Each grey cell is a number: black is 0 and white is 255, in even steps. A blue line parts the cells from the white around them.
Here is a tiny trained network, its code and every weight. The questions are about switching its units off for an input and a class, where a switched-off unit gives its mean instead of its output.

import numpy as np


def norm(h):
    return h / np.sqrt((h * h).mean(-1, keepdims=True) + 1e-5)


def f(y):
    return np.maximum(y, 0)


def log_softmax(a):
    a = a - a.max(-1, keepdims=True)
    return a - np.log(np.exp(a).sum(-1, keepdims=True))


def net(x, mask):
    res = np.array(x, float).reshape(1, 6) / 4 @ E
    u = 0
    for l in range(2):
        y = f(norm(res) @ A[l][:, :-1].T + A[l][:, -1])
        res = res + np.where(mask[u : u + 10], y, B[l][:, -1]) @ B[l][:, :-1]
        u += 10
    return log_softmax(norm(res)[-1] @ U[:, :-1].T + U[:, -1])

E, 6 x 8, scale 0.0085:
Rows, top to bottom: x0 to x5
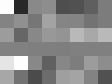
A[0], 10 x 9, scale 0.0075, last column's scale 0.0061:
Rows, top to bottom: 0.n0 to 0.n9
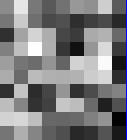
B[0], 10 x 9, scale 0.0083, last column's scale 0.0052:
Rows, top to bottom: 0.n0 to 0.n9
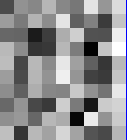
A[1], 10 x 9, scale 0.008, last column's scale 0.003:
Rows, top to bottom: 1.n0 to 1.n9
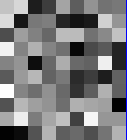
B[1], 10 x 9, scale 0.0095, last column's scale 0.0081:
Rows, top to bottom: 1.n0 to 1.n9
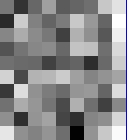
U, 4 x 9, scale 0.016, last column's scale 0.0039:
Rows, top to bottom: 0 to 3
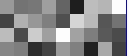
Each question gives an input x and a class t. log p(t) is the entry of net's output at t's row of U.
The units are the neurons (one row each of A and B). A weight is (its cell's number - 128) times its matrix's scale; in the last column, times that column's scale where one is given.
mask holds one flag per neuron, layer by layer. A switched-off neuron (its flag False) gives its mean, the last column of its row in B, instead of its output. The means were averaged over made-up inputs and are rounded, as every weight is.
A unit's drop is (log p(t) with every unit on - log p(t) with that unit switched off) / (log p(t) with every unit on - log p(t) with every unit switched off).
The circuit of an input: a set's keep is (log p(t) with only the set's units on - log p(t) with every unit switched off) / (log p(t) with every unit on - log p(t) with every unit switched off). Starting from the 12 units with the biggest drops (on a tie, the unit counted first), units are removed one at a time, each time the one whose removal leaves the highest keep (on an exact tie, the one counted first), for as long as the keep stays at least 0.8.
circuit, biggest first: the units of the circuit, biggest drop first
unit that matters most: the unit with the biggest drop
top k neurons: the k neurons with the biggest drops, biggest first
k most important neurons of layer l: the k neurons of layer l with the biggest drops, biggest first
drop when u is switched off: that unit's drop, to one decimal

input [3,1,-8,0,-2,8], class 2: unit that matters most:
0.n3
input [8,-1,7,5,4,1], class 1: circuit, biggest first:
1.n6; 1.n1
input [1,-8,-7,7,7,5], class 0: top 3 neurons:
0.n8; 1.n8; 1.n0
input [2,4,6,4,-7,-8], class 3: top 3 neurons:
0.n2; 0.n0; 1.n8
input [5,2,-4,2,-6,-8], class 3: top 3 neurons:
0.n3; 0.n2; 1.n1
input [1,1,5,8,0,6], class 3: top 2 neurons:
0.n7; 0.n6
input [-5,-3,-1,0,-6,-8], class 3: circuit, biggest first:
0.n2; 1.n9
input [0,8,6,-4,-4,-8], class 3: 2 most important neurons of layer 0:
0.n3; 0.n2
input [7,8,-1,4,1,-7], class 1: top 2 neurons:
1.n1; 1.n6
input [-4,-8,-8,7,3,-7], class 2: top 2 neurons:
0.n1; 0.n9
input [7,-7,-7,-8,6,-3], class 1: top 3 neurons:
1.n6; 1.n3; 1.n1
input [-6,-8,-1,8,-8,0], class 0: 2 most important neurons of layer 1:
1.n9; 1.n1
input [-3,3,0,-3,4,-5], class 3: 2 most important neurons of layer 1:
1.n4; 1.n9
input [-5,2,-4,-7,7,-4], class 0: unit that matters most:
1.n8
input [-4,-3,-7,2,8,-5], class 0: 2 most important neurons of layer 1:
1.n8; 1.n0
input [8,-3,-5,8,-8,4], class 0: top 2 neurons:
1.n9; 0.n3
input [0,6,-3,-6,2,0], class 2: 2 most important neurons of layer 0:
0.n9; 0.n1
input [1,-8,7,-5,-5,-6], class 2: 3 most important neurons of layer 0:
0.n5; 0.n4; 0.n7
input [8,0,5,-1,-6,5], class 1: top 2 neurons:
1.n1; 0.n2
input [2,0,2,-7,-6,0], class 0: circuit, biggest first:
1.n9
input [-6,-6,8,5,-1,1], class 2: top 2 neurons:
0.n4; 0.n5
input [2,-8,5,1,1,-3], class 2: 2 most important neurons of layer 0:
0.n5; 0.n4
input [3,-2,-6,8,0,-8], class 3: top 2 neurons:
0.n3; 0.n2
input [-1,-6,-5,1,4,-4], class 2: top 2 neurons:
0.n1; 0.n9
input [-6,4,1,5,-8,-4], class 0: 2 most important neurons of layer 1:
1.n9; 1.n1
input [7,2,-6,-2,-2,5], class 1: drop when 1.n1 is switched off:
0.8
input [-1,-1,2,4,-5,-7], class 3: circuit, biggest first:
0.n2
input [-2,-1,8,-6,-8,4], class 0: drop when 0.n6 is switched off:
0.2
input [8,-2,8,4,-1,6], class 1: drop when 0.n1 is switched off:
0.1
